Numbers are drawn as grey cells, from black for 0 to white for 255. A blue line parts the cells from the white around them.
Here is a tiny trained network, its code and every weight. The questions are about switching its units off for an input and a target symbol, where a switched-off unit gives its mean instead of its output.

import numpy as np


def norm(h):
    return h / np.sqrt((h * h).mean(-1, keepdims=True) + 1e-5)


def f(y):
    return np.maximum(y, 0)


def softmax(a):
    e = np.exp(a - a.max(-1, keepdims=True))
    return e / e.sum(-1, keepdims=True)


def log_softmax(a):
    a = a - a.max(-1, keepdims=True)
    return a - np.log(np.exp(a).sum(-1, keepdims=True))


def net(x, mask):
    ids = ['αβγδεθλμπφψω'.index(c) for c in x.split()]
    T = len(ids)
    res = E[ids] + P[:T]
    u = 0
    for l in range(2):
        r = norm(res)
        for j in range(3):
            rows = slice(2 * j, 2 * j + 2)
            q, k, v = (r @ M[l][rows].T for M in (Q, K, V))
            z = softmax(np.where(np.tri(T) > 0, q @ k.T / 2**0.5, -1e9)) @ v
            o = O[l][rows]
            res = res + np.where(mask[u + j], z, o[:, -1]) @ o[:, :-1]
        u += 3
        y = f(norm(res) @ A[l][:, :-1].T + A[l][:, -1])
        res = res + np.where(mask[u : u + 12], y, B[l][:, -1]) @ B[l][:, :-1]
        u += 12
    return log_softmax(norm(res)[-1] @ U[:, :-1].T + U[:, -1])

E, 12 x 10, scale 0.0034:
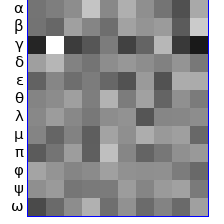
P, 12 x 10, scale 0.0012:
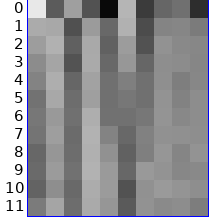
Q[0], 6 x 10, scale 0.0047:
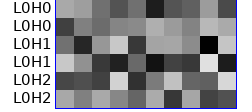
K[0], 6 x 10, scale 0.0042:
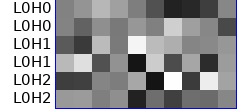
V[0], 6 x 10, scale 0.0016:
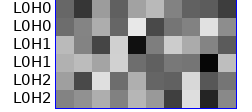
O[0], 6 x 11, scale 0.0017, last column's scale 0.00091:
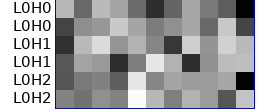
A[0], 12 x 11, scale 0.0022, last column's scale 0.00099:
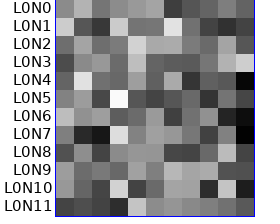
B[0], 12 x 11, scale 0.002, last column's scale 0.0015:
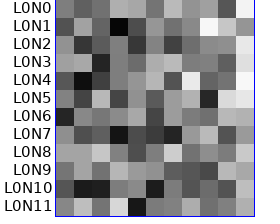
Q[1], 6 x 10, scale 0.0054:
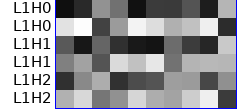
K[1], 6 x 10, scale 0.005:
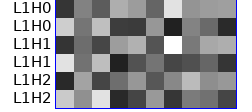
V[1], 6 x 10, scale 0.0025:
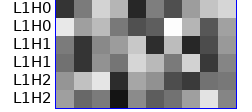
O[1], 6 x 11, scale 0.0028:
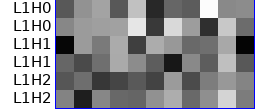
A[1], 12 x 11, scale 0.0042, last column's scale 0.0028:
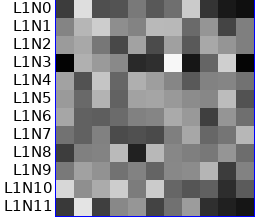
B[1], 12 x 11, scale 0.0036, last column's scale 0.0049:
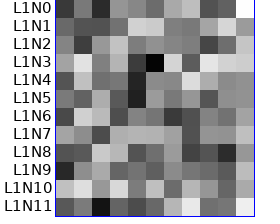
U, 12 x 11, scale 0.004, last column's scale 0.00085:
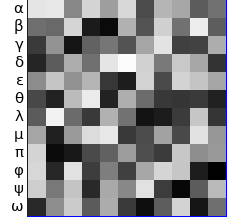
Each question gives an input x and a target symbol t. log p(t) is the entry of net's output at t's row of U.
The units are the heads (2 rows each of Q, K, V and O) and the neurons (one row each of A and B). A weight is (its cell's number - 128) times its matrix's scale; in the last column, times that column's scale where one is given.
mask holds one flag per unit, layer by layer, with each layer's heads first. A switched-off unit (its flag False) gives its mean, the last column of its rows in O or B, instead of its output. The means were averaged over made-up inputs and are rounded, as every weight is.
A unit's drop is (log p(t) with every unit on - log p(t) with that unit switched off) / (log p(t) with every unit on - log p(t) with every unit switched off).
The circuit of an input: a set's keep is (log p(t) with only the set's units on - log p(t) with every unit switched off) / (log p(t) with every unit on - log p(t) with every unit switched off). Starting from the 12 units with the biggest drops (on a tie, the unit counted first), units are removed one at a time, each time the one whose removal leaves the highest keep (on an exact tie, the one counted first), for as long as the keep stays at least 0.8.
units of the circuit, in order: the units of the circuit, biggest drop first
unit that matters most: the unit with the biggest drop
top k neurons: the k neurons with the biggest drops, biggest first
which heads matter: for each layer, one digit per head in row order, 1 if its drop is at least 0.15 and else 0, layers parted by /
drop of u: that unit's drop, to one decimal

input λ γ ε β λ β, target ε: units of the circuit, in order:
L1N3, L0H2, L1H0
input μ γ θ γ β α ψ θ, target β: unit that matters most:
L1H2
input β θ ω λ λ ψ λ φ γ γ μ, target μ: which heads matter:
000 / 110
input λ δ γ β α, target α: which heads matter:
010 / 001
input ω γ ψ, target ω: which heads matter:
000 / 100
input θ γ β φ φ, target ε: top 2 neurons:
L1N3, L0N1
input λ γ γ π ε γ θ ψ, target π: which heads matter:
000 / 001
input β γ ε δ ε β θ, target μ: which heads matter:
000 / 110
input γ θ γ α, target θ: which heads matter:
000 / 010
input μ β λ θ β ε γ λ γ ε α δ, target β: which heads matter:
100 / 001
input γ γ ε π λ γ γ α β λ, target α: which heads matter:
000 / 000
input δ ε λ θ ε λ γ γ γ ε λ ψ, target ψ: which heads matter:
000 / 111
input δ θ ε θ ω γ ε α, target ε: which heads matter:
000 / 010
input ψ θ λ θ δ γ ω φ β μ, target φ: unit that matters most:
L1H1
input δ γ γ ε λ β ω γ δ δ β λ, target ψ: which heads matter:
000 / 111
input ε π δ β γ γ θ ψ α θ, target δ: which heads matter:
000 / 010
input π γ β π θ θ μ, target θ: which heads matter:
010 / 110
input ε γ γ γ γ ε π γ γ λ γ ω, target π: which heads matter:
011 / 000
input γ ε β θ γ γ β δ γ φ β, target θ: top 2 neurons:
L0N7, L1N8
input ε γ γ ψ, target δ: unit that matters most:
L1N1
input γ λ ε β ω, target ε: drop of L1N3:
0.4
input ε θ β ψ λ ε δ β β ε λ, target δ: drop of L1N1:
0.3
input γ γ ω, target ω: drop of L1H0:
0.8
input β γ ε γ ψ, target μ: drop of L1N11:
0.2
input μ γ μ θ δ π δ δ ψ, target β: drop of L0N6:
0.0
